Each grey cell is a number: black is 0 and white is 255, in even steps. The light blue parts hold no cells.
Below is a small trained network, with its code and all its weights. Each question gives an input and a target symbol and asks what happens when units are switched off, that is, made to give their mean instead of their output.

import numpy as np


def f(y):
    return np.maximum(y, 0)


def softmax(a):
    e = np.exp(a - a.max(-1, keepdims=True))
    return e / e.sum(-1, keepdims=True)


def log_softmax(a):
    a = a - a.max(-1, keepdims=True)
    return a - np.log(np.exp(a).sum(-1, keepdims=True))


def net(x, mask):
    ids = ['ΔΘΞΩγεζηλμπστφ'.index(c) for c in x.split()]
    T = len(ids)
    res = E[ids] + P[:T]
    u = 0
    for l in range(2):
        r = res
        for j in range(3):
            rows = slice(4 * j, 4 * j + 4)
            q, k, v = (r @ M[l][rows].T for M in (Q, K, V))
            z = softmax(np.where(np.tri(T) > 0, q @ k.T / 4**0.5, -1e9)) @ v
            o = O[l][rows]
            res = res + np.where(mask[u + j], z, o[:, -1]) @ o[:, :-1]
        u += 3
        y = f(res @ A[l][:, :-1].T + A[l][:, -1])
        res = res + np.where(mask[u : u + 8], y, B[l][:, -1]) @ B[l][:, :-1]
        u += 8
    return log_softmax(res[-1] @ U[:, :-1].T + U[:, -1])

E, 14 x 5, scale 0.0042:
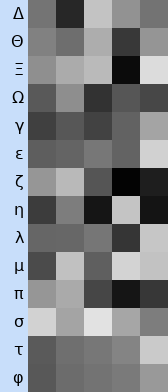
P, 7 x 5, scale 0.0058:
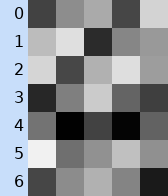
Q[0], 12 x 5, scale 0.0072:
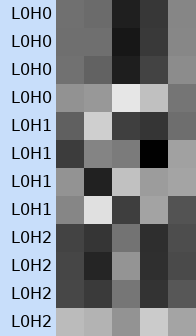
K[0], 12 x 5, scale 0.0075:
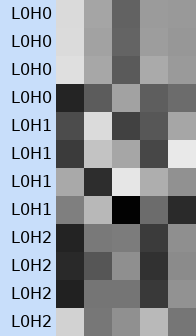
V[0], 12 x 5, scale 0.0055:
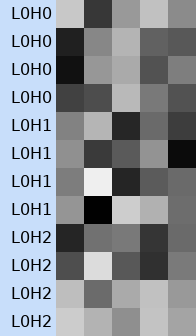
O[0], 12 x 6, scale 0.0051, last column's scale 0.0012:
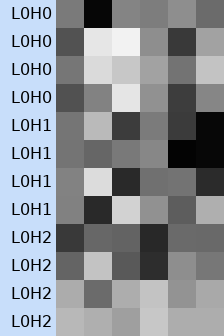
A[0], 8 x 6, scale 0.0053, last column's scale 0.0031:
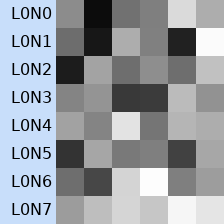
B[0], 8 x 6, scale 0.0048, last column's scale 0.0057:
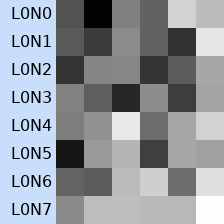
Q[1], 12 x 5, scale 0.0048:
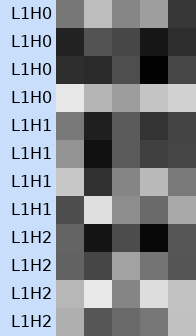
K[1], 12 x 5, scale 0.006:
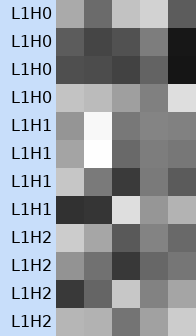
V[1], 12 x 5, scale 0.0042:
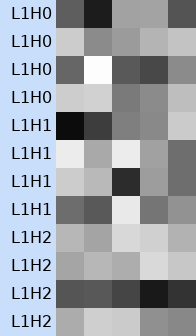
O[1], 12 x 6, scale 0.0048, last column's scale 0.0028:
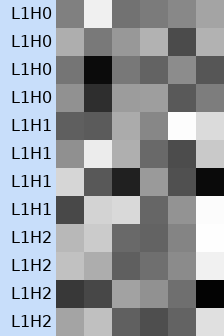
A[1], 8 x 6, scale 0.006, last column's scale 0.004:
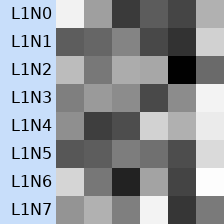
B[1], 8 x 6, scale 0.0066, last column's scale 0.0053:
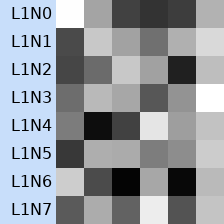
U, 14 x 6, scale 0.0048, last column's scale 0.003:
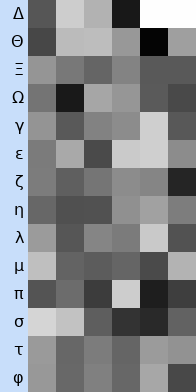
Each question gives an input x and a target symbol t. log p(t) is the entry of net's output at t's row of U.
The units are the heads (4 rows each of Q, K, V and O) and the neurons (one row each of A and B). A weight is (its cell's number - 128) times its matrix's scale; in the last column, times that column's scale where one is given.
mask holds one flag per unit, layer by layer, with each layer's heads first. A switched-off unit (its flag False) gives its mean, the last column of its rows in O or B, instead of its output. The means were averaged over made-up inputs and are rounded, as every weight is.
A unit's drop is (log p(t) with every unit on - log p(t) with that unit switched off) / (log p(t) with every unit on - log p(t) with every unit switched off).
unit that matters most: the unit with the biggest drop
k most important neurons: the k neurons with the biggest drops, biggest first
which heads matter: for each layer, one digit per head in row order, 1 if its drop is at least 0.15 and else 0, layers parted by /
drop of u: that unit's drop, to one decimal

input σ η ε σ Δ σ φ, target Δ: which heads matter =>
000 / 100
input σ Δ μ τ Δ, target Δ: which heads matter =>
001 / 100
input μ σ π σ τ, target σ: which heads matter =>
001 / 011
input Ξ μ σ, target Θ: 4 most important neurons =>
(L0N7, L1N2, L1N7, L0N6)
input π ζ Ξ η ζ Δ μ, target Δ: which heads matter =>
001 / 100
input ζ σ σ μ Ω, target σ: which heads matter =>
101 / 010
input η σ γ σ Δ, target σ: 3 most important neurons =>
(L1N0, L0N1, L0N7)
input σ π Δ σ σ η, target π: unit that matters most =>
L1H1
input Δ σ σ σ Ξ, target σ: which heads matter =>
001 / 011
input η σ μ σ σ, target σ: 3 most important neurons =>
(L1N0, L0N7, L0N1)
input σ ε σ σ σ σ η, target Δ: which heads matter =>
000 / 100
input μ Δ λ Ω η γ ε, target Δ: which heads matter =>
001 / 100
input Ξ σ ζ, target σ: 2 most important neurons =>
(L1N0, L0N7)
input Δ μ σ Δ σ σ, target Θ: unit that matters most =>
L1H0
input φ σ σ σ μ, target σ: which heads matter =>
101 / 011
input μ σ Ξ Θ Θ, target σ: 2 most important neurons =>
(L1N0, L0N7)
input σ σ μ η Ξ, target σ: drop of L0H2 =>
0.4
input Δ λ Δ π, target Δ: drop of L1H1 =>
0.1
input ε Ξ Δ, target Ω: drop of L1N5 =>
0.0
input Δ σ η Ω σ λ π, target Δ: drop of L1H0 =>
0.3
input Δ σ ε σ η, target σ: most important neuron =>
(L1N0)
